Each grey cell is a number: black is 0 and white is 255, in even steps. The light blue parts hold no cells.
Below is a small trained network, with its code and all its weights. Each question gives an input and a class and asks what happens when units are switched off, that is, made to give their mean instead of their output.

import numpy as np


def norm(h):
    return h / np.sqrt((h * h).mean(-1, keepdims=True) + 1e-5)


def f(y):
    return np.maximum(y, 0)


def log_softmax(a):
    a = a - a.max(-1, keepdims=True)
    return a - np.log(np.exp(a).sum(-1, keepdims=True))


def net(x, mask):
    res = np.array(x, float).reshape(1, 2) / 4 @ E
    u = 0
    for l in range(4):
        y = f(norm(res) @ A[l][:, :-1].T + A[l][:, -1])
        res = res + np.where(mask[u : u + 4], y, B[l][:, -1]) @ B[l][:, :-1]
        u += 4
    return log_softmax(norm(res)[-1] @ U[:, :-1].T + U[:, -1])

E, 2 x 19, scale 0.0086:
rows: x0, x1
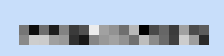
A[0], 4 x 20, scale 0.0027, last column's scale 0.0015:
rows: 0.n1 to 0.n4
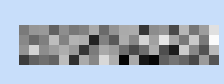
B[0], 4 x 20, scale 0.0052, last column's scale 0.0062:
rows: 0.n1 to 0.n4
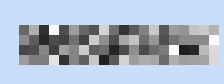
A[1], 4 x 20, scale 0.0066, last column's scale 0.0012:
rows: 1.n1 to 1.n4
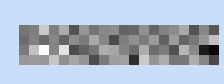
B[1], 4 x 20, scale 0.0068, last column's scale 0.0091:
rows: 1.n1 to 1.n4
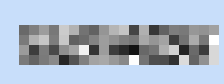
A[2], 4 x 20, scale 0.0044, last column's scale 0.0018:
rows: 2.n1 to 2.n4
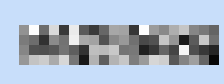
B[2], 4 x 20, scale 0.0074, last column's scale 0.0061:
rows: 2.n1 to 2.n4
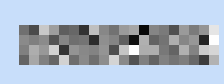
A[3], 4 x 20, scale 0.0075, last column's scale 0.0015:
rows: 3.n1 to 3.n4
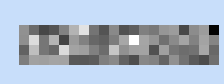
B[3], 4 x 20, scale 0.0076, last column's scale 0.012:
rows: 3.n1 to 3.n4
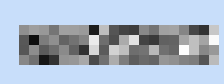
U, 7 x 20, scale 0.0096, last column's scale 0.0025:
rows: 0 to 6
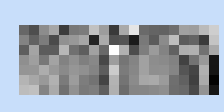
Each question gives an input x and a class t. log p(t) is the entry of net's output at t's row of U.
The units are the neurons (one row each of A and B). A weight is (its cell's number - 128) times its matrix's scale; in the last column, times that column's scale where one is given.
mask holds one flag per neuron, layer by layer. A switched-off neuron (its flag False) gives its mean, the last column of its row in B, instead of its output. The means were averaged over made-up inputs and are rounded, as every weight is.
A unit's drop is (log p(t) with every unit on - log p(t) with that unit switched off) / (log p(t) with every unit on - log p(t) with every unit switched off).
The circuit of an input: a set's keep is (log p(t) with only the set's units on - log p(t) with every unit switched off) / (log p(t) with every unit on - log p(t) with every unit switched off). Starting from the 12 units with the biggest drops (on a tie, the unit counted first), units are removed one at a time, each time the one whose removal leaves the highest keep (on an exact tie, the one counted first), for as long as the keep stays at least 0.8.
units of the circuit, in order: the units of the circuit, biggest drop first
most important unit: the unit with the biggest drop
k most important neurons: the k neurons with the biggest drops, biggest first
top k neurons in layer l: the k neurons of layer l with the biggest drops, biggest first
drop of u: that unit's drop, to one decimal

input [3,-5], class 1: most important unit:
1.n4
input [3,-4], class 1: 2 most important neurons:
(1.n4 0.n2)
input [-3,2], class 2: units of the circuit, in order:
(2.n4 1.n3)
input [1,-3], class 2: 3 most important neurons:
(1.n3 1.n2 0.n3)
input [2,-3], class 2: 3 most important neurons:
(1.n3 1.n2 1.n4)
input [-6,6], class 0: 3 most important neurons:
(1.n4 2.n2 0.n2)
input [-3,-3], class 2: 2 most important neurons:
(1.n3 0.n2)
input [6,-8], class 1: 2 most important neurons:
(1.n4 2.n2)
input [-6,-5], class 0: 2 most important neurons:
(1.n3 0.n3)
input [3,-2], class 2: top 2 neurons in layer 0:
(0.n4 0.n2)
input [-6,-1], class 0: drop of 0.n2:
0.0
